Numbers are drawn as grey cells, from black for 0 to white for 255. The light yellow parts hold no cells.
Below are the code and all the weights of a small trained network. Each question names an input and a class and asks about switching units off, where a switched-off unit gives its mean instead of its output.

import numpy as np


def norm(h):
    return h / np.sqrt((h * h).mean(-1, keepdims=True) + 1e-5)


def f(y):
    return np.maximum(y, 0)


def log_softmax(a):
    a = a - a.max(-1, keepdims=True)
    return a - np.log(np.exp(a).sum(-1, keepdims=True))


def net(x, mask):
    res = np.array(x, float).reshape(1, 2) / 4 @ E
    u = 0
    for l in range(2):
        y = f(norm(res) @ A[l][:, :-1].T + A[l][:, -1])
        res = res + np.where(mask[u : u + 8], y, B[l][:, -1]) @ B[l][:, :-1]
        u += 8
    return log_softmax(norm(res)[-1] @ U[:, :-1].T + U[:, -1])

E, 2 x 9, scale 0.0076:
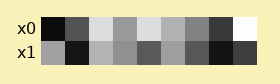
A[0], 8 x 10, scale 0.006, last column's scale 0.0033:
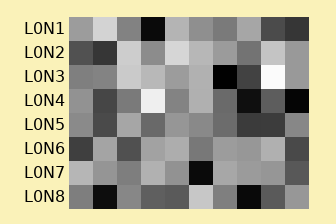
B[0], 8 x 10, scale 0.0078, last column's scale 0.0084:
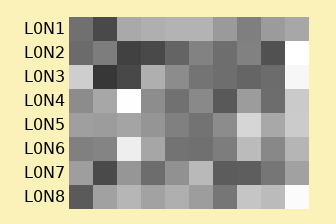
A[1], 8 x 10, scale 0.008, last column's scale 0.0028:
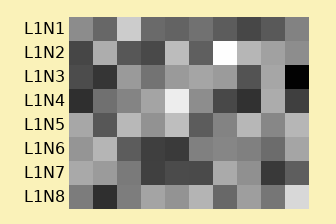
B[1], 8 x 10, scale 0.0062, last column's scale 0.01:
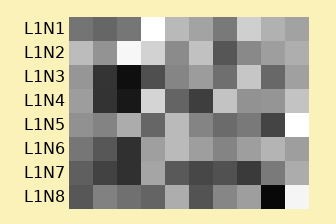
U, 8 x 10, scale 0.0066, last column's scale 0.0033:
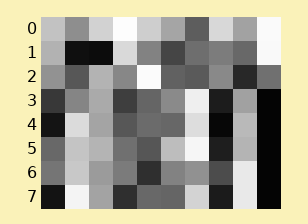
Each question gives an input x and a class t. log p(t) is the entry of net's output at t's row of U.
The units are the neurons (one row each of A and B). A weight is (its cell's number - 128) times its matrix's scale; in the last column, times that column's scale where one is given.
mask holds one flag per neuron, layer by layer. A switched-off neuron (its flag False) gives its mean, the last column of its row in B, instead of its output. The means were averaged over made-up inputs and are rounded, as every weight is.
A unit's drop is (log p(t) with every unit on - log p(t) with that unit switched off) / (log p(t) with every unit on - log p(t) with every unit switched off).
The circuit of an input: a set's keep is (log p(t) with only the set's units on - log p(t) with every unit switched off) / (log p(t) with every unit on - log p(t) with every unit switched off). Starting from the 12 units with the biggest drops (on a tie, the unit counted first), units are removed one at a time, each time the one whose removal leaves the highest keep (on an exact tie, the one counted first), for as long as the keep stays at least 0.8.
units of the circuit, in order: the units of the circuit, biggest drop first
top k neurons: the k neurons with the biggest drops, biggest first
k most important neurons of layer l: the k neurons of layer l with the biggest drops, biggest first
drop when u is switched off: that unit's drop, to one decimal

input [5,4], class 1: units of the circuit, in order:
L1N4
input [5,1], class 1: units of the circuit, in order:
L1N4; L0N2
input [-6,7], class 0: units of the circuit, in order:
L0N2; L0N3; L1N1
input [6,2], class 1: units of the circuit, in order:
L1N4; L0N2
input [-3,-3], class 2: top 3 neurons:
L0N1; L0N7; L0N2
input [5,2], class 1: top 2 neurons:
L1N4; L0N2
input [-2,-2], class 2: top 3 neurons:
L0N1; L0N7; L0N8
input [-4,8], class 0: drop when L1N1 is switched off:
0.1
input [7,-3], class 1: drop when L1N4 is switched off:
0.1
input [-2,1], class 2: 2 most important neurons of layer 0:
L0N2; L0N4
